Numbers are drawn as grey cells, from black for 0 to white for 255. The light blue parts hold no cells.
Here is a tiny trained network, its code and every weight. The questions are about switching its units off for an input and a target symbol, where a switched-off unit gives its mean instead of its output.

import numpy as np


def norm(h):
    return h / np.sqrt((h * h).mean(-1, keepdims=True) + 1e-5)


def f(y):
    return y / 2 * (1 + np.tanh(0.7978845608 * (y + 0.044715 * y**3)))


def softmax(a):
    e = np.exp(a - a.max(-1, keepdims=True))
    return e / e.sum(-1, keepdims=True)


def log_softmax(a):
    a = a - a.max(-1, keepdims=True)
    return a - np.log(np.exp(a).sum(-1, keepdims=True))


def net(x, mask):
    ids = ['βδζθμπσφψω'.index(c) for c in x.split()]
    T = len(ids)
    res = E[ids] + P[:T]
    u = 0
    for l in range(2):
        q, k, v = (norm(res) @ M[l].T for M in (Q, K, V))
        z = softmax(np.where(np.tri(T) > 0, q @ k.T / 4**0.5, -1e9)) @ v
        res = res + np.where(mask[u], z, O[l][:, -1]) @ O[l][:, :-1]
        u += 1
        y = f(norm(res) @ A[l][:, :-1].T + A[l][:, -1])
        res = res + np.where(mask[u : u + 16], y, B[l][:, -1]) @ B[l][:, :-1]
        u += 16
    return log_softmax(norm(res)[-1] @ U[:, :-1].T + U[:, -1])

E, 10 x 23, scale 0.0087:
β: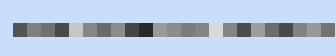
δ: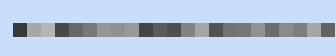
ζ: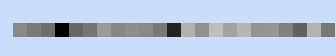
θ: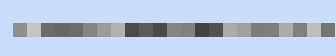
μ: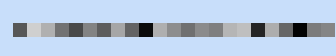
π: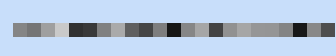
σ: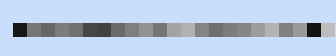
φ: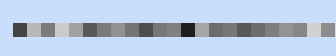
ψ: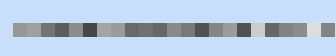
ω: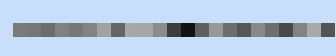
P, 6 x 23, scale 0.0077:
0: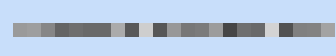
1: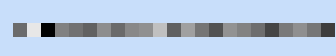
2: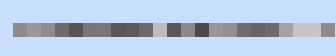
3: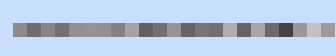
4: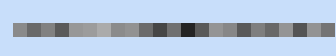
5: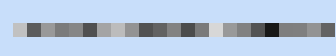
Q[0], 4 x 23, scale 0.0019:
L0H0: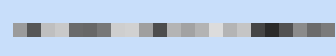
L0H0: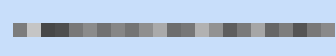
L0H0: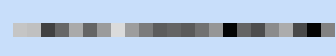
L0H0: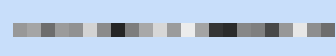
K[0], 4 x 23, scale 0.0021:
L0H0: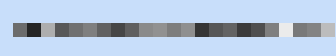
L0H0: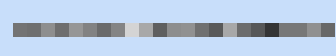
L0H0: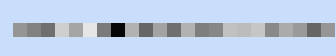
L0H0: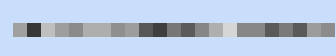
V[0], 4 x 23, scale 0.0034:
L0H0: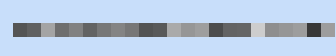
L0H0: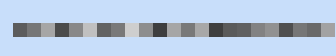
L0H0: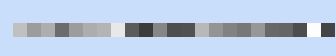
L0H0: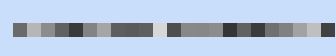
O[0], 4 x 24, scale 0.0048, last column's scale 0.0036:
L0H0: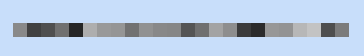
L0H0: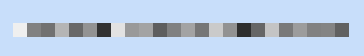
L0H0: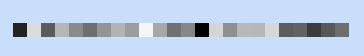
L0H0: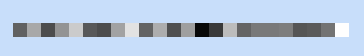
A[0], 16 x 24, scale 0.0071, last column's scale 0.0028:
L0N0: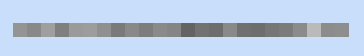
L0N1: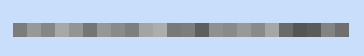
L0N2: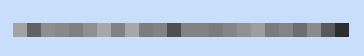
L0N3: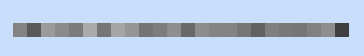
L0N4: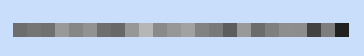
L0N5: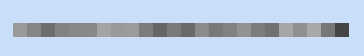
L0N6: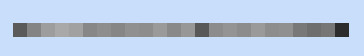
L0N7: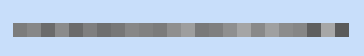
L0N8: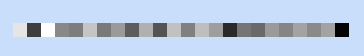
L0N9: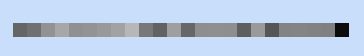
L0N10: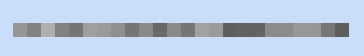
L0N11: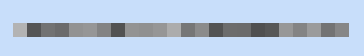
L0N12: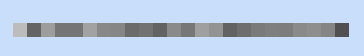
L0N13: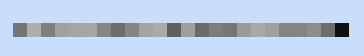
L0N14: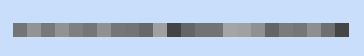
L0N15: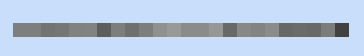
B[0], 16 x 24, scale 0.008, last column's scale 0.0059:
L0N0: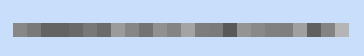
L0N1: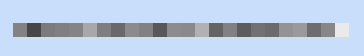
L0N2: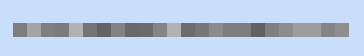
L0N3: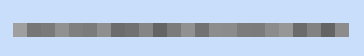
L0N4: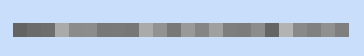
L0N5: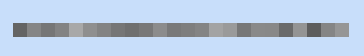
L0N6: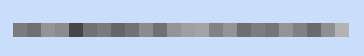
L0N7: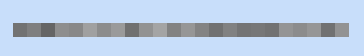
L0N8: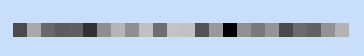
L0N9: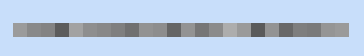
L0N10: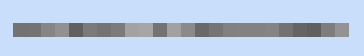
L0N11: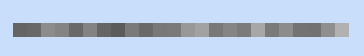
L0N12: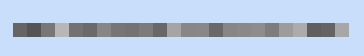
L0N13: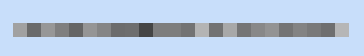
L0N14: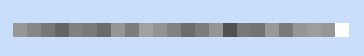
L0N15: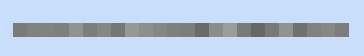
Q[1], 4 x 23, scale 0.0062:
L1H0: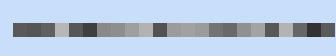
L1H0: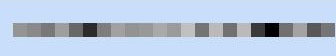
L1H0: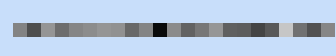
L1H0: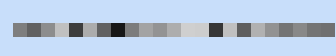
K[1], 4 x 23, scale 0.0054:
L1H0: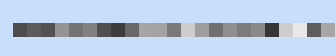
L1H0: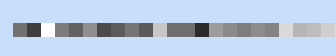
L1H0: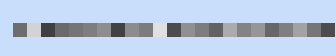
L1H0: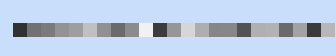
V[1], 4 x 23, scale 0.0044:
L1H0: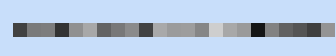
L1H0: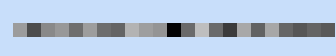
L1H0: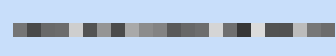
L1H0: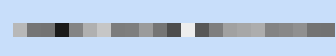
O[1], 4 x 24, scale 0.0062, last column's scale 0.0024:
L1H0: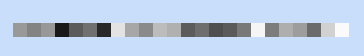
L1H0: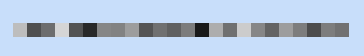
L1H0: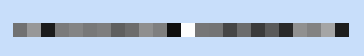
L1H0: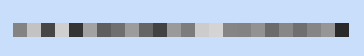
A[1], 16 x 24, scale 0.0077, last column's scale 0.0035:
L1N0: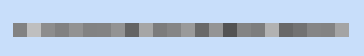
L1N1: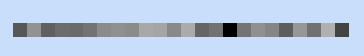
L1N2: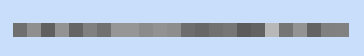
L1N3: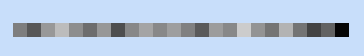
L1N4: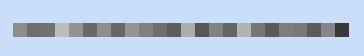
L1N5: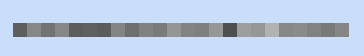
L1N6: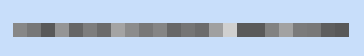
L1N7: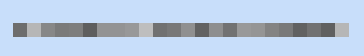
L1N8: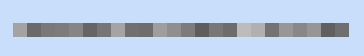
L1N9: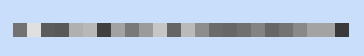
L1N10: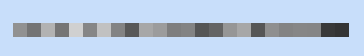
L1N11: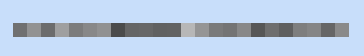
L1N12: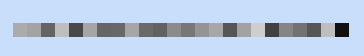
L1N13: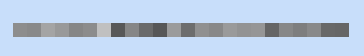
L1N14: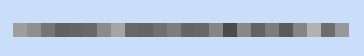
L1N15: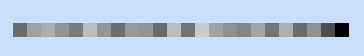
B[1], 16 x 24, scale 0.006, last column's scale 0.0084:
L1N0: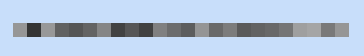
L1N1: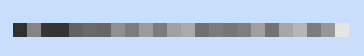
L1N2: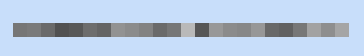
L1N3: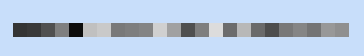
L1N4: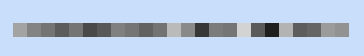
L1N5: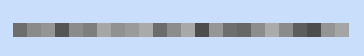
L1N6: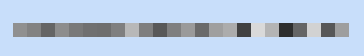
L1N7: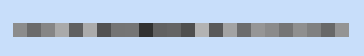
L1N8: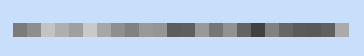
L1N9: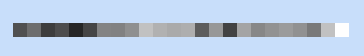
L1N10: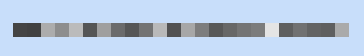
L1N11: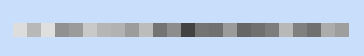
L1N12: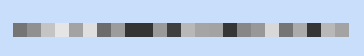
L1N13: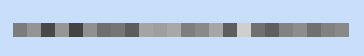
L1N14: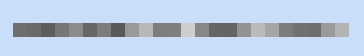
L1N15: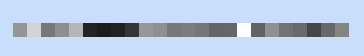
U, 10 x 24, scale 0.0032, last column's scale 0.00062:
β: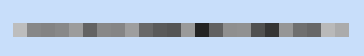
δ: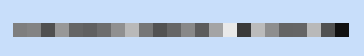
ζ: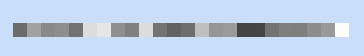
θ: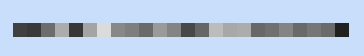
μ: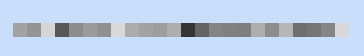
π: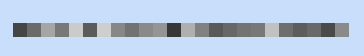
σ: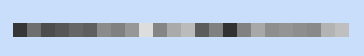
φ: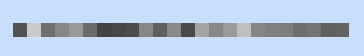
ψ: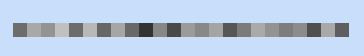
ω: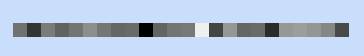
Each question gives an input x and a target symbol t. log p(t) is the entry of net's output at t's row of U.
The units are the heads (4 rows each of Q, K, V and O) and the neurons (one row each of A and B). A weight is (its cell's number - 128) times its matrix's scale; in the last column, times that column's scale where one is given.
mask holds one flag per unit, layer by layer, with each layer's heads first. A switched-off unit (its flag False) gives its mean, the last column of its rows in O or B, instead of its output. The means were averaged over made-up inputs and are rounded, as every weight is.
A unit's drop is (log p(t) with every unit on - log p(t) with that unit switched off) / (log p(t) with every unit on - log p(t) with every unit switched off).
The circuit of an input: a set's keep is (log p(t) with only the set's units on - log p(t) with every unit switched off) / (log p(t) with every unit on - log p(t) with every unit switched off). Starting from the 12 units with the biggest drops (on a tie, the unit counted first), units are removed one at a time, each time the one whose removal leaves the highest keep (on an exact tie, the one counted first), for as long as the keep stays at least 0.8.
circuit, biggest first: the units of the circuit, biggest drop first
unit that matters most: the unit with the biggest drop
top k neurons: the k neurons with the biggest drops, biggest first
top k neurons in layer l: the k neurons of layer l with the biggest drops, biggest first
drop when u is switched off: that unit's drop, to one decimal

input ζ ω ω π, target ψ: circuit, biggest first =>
(L1H0; L1N12)
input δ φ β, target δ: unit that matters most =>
L0H0
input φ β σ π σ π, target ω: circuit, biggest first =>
(L0H0; L1N9)
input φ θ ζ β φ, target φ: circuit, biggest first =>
(L1H0; L1N15)
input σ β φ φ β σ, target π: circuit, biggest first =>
(L1H0; L1N10)
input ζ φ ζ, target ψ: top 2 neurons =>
(L1N12; L0N13)
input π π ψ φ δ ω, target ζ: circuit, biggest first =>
(L1H0; L1N11)
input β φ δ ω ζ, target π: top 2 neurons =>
(L0N1; L1N10)
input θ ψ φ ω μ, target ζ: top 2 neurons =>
(L0N1; L1N11)
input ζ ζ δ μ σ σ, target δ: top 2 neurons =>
(L1N6; L0N9)
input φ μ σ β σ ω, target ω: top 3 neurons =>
(L0N12; L0N11; L1N9)
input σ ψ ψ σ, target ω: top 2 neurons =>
(L0N8; L1N9)
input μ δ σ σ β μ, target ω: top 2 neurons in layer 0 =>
(L0N12; L0N11)
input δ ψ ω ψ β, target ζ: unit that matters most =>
L0H0
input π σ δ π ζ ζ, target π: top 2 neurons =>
(L0N2; L1N10)
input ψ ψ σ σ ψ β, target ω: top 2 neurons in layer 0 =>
(L0N12; L0N14)
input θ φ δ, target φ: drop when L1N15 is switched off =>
0.3
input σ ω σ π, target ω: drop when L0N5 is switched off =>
0.0
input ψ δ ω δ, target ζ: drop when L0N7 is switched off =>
0.0
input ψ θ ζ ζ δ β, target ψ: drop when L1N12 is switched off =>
0.5
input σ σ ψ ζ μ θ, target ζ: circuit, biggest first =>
(L1H0)
